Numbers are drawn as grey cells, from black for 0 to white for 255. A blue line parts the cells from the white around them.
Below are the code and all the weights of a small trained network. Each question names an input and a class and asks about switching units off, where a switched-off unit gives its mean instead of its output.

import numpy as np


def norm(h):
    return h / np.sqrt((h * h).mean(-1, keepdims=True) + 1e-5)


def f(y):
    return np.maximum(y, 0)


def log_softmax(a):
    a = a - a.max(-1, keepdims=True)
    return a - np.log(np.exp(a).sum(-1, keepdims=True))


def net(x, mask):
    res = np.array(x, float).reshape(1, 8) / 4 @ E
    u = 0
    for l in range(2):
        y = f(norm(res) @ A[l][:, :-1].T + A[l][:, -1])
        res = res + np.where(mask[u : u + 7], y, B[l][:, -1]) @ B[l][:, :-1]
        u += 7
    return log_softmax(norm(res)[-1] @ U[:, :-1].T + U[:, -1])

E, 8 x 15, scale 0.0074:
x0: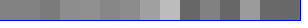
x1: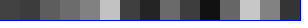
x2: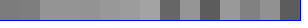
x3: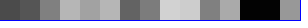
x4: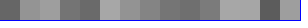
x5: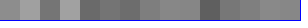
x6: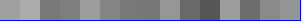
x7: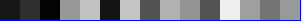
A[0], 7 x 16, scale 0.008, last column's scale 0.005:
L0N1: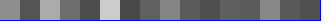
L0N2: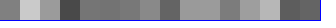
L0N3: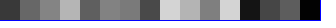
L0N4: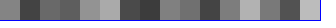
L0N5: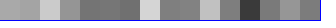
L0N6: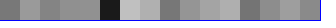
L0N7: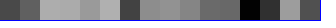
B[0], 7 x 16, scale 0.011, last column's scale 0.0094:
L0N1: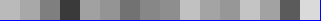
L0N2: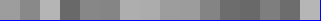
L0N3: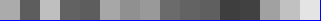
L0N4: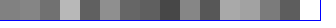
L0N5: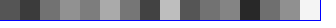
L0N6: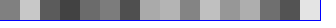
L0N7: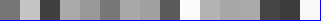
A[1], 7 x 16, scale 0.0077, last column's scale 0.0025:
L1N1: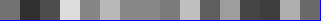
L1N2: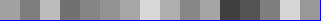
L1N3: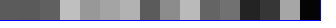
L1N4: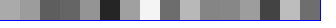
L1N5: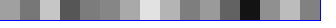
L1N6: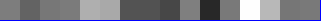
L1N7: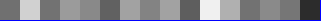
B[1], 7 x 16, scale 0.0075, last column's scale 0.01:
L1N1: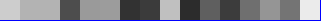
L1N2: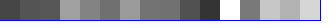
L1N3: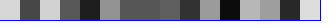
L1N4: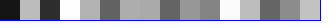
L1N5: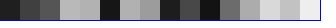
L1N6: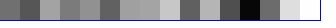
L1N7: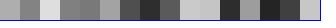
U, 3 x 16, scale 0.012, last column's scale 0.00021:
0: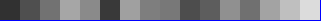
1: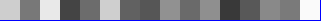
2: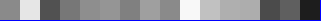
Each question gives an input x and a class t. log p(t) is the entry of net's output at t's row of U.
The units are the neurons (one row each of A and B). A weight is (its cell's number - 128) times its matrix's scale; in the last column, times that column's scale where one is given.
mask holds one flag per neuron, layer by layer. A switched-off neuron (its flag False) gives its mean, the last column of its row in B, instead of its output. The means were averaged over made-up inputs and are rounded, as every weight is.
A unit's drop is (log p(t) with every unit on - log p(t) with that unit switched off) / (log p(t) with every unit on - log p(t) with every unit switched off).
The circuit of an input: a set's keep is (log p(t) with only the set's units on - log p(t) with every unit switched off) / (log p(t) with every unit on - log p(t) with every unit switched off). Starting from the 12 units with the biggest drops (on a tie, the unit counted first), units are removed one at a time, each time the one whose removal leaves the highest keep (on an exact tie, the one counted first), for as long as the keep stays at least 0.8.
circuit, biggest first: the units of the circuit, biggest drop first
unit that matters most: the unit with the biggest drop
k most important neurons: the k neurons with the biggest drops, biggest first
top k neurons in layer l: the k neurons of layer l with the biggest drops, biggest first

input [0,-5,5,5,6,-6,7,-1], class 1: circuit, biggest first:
L0N5
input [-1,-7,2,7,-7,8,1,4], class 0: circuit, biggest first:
L0N3, L1N5
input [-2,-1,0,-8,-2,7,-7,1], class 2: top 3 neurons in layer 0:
L0N3, L0N5, L0N6
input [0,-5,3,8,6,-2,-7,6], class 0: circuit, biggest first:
L0N3, L1N5
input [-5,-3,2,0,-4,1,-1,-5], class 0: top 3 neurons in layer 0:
L0N4, L0N7, L0N2
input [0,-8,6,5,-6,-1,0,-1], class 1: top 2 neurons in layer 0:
L0N5, L0N7
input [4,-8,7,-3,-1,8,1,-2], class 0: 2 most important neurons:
L0N7, L1N5
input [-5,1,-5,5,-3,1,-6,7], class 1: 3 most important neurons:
L1N3, L1N1, L0N3
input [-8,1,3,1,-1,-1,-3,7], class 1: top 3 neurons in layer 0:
L0N7, L0N3, L0N1
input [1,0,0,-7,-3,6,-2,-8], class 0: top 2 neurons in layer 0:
L0N4, L0N2
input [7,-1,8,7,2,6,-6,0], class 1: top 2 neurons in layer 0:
L0N3, L0N7
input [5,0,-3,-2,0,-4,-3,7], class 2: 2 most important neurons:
L0N6, L1N5
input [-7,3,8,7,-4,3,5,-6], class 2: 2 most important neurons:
L0N7, L0N1
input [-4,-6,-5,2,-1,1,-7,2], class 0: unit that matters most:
L0N3
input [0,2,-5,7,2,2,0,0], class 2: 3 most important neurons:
L0N7, L0N5, L1N4
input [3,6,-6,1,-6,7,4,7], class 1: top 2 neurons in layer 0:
L0N6, L0N1
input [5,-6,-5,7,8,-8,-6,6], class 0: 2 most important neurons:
L0N3, L1N5
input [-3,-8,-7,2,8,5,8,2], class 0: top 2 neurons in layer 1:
L1N5, L1N2
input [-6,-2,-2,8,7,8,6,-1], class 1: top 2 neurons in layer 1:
L1N3, L1N1
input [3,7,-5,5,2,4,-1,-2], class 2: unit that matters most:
L0N7
